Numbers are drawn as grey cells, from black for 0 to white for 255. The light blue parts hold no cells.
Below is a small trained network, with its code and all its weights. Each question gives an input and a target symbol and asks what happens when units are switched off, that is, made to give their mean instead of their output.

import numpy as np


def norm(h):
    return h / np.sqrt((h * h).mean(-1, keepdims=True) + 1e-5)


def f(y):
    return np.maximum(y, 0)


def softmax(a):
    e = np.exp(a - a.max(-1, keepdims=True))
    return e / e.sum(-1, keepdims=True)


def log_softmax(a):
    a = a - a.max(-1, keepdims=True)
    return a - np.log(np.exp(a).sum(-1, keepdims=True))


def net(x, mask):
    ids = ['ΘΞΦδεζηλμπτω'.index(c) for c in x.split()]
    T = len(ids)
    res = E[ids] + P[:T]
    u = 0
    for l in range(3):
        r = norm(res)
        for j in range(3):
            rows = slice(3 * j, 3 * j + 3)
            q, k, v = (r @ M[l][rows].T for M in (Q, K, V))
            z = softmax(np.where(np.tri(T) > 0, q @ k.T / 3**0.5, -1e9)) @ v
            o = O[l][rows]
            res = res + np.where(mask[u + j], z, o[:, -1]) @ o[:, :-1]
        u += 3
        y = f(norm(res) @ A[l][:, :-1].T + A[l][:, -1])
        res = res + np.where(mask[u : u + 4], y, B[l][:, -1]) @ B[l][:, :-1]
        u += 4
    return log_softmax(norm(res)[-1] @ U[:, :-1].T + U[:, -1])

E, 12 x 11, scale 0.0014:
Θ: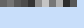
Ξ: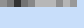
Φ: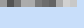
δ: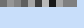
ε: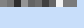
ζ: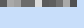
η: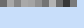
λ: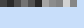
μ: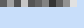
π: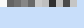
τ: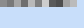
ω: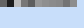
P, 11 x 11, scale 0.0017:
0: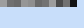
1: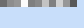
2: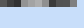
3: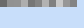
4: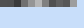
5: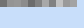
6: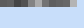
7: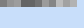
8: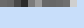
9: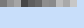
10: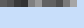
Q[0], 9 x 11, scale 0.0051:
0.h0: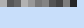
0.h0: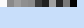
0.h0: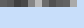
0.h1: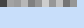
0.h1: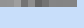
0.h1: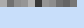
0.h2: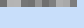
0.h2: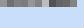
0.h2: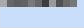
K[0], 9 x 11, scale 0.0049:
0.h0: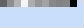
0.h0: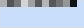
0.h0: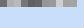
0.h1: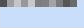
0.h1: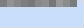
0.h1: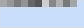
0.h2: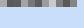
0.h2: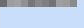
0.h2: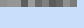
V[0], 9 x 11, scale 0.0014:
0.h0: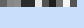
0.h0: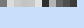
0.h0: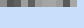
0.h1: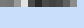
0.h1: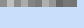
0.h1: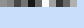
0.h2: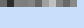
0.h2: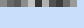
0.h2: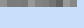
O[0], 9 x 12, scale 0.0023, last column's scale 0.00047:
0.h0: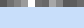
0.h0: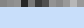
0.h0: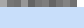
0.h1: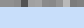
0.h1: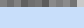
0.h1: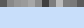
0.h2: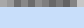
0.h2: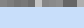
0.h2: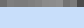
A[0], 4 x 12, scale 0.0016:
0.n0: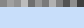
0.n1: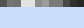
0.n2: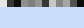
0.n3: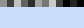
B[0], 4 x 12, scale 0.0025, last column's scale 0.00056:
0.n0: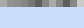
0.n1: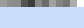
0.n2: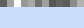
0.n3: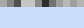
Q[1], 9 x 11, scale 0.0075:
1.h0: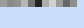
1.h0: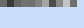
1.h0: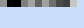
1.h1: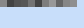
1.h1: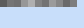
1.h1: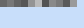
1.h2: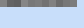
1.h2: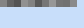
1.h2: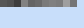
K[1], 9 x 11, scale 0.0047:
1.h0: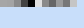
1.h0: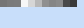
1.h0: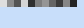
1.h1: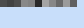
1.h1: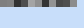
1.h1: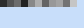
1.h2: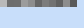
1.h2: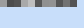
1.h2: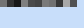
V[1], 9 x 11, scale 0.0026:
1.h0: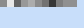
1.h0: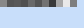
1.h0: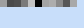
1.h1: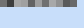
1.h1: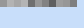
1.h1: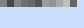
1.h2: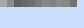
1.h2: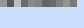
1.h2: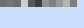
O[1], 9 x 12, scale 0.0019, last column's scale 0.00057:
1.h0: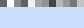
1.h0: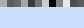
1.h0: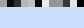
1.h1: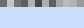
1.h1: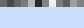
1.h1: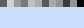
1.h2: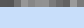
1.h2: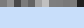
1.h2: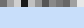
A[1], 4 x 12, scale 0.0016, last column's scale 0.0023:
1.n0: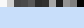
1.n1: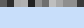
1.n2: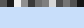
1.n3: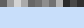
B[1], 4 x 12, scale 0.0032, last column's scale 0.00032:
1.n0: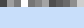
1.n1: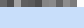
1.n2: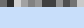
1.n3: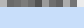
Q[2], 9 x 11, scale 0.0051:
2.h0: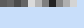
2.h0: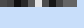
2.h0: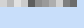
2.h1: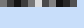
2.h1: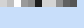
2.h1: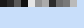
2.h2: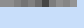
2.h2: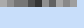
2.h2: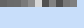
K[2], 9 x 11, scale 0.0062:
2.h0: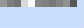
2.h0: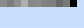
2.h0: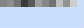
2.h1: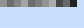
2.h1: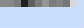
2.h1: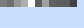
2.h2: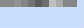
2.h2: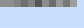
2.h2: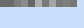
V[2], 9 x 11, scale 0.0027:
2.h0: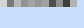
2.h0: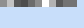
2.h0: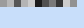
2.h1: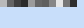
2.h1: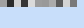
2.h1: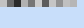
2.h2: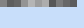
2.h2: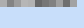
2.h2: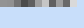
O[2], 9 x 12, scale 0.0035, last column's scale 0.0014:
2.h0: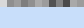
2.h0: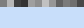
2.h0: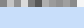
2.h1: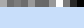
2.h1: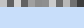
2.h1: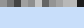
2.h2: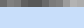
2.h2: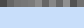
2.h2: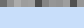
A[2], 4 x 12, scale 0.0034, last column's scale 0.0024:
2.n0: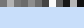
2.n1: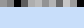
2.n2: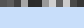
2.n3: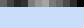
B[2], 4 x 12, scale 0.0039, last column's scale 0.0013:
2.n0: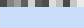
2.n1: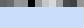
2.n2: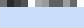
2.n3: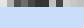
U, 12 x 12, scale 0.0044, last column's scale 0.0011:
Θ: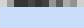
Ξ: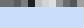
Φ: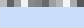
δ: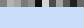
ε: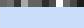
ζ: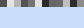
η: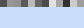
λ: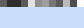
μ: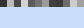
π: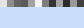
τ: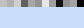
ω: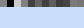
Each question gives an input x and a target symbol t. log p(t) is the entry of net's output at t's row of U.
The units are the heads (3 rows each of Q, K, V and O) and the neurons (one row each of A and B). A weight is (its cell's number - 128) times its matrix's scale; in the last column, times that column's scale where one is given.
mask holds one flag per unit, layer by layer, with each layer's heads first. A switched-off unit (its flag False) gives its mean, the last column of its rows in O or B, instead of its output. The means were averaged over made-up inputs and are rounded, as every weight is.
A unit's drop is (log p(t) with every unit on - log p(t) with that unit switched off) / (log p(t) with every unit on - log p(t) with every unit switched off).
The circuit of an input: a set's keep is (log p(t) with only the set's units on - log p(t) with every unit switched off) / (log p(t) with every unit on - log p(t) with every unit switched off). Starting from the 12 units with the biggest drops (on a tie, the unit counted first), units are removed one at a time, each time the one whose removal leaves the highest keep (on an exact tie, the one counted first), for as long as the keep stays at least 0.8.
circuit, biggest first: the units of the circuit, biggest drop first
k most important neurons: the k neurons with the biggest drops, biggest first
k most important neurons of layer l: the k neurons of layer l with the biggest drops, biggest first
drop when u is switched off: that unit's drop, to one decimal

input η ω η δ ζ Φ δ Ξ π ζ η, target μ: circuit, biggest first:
0.h0, 1.n0, 2.h1, 2.h0
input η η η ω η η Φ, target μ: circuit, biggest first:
1.n0, 0.h0, 2.h1
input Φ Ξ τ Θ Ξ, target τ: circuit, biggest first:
0.n2, 2.h1
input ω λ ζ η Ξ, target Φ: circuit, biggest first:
0.n3, 2.h0, 2.h1
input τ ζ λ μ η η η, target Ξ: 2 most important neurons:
2.n1, 0.n3
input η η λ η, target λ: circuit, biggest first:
2.n2, 2.h0
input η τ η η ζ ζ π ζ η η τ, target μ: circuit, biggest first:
1.n0, 0.h0, 2.h1, 2.h0
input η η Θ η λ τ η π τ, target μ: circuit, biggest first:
0.h0, 1.n0, 2.h1
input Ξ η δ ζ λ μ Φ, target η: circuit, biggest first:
1.h0, 0.n2, 2.n0
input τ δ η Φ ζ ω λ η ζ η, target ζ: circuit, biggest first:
1.h0, 0.h0
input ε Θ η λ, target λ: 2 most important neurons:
2.n2, 0.n2
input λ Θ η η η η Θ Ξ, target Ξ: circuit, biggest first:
2.n1, 2.h0
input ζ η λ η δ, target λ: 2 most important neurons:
2.n2, 0.n1
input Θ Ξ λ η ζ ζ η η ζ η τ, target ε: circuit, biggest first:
2.h1, 0.n3
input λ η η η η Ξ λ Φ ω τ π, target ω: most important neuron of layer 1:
1.n2
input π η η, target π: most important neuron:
0.n3
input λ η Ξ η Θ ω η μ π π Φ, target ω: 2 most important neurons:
1.n2, 0.n2
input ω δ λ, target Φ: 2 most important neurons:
0.n3, 0.n2
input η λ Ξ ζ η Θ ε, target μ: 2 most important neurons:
1.n0, 0.n3
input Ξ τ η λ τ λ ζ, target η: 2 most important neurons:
0.n2, 2.n0
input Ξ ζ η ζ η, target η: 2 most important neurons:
0.n2, 2.n0
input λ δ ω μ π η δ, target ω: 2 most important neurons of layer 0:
0.n2, 0.n1
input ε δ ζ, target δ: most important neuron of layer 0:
0.n2
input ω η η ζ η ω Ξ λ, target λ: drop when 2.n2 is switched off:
0.3
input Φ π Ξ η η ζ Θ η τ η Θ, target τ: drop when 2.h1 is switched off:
0.6
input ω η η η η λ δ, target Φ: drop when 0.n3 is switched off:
1.0
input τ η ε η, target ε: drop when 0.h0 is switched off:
0.9
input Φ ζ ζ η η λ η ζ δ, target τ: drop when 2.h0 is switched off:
0.1
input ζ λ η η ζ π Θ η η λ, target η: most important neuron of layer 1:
1.n3
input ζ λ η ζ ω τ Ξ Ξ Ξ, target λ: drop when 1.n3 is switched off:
0.0
